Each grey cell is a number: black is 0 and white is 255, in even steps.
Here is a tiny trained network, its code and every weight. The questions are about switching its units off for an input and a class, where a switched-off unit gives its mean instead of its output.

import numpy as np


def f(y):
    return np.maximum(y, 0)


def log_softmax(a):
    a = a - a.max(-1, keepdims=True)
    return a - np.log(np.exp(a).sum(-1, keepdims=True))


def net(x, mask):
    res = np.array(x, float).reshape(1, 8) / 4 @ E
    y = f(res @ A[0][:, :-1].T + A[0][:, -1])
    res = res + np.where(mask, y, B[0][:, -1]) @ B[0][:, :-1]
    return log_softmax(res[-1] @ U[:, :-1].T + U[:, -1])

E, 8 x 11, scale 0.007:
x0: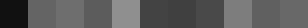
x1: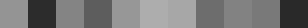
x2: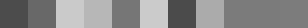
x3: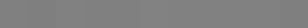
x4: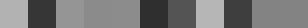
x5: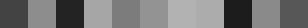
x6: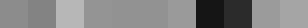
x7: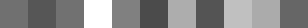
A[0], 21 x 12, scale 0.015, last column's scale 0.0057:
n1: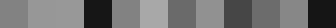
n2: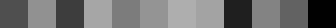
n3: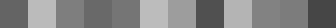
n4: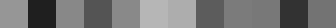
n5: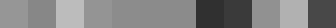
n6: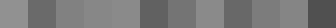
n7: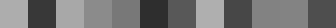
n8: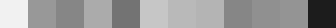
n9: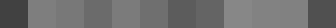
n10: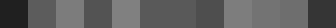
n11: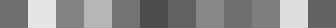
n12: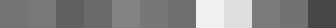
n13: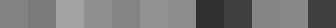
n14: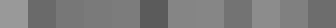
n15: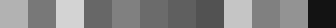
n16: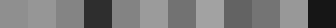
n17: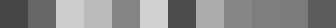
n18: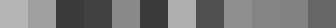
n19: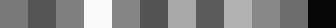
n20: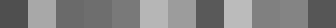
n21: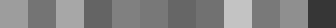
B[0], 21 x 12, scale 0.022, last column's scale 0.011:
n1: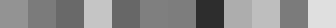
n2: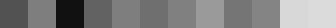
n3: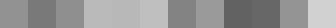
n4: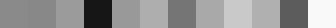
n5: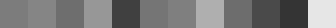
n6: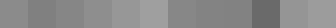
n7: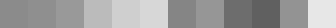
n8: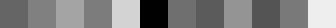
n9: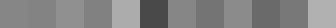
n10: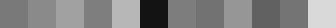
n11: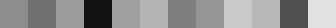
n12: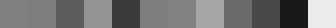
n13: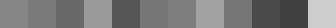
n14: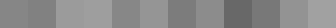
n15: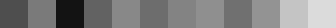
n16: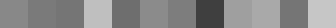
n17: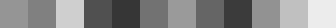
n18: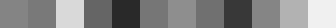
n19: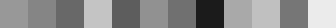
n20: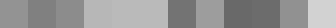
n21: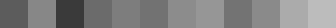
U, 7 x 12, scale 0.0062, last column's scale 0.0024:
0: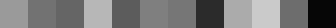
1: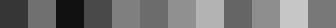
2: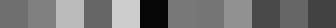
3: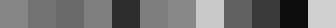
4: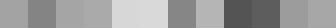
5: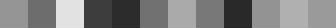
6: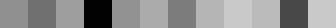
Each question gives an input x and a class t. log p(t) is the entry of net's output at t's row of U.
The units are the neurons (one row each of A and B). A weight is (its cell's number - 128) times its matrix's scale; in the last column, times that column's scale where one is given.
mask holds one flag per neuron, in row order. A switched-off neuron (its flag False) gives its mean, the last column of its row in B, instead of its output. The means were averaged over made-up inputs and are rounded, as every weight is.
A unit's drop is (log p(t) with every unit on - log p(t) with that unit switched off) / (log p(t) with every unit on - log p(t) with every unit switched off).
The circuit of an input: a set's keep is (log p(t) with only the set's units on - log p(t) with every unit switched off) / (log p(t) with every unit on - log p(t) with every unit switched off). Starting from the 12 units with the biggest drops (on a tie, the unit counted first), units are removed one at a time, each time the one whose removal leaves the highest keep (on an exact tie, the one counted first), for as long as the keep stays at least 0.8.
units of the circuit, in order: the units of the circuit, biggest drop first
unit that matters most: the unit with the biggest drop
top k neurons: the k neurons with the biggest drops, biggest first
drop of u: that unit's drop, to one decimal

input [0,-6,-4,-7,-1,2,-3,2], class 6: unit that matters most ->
n11
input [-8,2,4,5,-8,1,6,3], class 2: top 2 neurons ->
[n8; n7]
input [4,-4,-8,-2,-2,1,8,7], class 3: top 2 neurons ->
[n5; n13]
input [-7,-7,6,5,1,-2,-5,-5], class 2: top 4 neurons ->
[n8; n4; n18; n19]
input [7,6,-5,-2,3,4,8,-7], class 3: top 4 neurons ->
[n13; n5; n8; n19]
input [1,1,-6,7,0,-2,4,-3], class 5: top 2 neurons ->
[n18; n12]
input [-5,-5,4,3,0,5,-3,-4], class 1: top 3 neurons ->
[n2; n4; n10]
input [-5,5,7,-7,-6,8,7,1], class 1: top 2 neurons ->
[n2; n12]
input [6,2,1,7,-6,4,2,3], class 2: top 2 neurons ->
[n10; n7]
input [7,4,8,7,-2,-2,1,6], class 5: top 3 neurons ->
[n17; n8; n1]
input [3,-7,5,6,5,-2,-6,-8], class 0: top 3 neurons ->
[n1; n16; n4]
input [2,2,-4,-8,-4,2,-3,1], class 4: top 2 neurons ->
[n17; n20]
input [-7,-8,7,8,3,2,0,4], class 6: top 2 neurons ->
[n11; n18]
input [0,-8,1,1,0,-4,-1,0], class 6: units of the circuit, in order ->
[n11]
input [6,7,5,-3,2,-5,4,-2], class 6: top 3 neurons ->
[n4; n8; n18]
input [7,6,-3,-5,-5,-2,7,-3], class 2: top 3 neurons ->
[n10; n12; n9]
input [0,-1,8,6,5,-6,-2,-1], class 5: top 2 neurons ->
[n17; n2]
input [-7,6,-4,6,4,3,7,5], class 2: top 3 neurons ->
[n8; n12; n11]
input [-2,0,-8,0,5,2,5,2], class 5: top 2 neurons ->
[n18; n12]
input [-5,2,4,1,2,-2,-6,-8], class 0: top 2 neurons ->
[n1; n16]
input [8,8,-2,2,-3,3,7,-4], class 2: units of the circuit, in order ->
[n10]
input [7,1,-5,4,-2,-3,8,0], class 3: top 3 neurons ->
[n5; n13; n8]
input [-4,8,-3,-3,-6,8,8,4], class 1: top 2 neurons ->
[n2; n12]
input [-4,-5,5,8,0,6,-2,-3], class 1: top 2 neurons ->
[n2; n18]
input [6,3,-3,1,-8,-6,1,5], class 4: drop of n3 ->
0.9
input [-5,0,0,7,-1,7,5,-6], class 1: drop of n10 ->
0.0
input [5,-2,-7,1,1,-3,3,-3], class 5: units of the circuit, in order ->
[n18]
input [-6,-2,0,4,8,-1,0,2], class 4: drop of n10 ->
0.1
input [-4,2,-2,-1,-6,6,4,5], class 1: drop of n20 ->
-0.1
